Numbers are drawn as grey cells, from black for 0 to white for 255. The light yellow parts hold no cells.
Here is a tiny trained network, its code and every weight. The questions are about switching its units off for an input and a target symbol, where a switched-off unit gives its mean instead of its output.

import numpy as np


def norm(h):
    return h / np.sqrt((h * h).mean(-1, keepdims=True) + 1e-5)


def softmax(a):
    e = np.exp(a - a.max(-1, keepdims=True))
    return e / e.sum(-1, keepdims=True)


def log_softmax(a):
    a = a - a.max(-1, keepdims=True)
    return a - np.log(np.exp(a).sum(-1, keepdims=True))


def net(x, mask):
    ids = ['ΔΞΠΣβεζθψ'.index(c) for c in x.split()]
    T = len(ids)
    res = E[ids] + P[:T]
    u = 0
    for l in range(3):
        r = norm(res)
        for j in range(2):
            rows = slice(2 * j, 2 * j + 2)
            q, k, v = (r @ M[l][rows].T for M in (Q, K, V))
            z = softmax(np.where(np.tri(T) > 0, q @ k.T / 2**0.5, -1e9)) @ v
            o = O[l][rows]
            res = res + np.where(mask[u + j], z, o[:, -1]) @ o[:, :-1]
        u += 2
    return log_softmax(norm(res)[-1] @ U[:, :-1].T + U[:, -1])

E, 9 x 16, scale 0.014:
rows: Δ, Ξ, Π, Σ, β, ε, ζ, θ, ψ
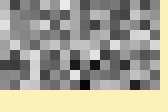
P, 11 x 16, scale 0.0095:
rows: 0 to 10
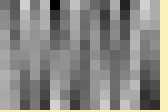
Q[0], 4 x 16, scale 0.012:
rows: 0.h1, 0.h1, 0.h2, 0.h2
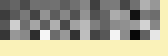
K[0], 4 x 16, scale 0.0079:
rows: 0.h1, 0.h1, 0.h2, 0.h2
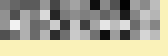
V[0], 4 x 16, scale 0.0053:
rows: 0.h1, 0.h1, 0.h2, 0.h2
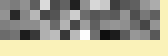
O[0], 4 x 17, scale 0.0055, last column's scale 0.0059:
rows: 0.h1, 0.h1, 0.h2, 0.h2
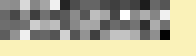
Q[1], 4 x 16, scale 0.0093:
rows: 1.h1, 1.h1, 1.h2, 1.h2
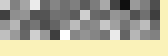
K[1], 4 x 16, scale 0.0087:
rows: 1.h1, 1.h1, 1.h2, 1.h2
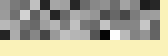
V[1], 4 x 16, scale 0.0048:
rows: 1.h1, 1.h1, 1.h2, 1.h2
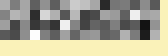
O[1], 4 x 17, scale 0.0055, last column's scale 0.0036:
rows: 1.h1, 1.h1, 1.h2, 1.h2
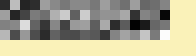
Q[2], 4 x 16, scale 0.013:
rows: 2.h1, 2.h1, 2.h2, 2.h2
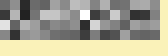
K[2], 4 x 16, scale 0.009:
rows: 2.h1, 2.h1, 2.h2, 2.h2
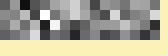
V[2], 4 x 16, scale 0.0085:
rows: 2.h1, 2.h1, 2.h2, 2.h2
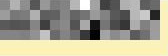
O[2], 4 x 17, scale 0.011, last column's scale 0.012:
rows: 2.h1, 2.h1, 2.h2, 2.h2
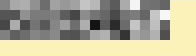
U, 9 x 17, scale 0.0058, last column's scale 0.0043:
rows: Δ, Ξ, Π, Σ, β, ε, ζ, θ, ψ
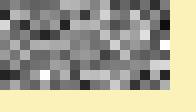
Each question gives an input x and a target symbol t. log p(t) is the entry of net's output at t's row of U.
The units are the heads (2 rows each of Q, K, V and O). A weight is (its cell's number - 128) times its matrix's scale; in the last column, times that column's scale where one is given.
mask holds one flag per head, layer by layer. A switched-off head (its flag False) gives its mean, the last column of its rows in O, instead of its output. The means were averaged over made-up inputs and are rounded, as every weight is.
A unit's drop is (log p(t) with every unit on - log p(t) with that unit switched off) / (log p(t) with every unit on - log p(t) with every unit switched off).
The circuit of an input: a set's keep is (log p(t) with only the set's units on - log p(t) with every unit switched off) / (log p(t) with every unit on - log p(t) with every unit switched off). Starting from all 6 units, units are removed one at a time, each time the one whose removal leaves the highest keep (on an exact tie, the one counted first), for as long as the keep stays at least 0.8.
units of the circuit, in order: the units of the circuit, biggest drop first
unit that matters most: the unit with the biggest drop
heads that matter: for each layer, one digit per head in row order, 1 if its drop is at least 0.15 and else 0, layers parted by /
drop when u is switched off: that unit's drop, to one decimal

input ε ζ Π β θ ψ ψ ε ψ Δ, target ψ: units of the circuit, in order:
(2.h1)
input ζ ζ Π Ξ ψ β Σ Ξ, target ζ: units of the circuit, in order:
(0.h1 2.h1 2.h2)
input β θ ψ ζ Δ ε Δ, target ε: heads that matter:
10 / 01 / 11
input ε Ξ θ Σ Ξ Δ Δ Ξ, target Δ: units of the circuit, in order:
(1.h2 1.h1 0.h2 0.h1)
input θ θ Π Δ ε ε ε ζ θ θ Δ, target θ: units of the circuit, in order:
(0.h1 1.h2 0.h2)
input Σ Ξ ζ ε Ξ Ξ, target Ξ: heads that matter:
11 / 11 / 00
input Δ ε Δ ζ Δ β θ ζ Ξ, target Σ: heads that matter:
11 / 10 / 00
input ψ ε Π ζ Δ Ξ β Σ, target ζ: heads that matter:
11 / 00 / 10
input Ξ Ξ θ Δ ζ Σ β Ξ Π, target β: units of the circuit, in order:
(0.h1 2.h1)
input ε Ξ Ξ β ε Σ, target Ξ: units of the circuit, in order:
(1.h1 1.h2)
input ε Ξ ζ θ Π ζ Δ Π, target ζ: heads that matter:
00 / 00 / 01
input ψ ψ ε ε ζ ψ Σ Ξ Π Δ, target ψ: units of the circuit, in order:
(2.h1 1.h2)
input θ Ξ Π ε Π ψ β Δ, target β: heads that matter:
10 / 01 / 10
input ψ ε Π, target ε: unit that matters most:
1.h2
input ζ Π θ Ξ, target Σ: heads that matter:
11 / 00 / 00
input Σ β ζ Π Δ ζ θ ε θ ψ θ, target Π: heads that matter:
01 / 00 / 00
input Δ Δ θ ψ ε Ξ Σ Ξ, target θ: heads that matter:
01 / 11 / 10
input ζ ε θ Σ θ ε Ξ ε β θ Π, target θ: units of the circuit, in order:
(1.h2 2.h1)
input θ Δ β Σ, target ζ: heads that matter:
11 / 10 / 11
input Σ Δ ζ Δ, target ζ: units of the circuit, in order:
(2.h2)
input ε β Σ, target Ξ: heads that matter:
11 / 11 / 10
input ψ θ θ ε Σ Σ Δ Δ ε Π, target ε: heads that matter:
00 / 01 / 11
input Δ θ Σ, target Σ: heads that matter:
11 / 00 / 00
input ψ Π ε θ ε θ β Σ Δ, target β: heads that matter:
10 / 00 / 10
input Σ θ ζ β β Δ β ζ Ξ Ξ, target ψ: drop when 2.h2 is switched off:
0.1
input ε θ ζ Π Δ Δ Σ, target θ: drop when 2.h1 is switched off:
0.3
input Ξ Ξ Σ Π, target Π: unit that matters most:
0.h2
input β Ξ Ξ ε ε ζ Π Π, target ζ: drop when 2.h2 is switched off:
0.9
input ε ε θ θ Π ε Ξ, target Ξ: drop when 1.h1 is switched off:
0.4
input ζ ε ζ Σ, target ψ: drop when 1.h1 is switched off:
0.0
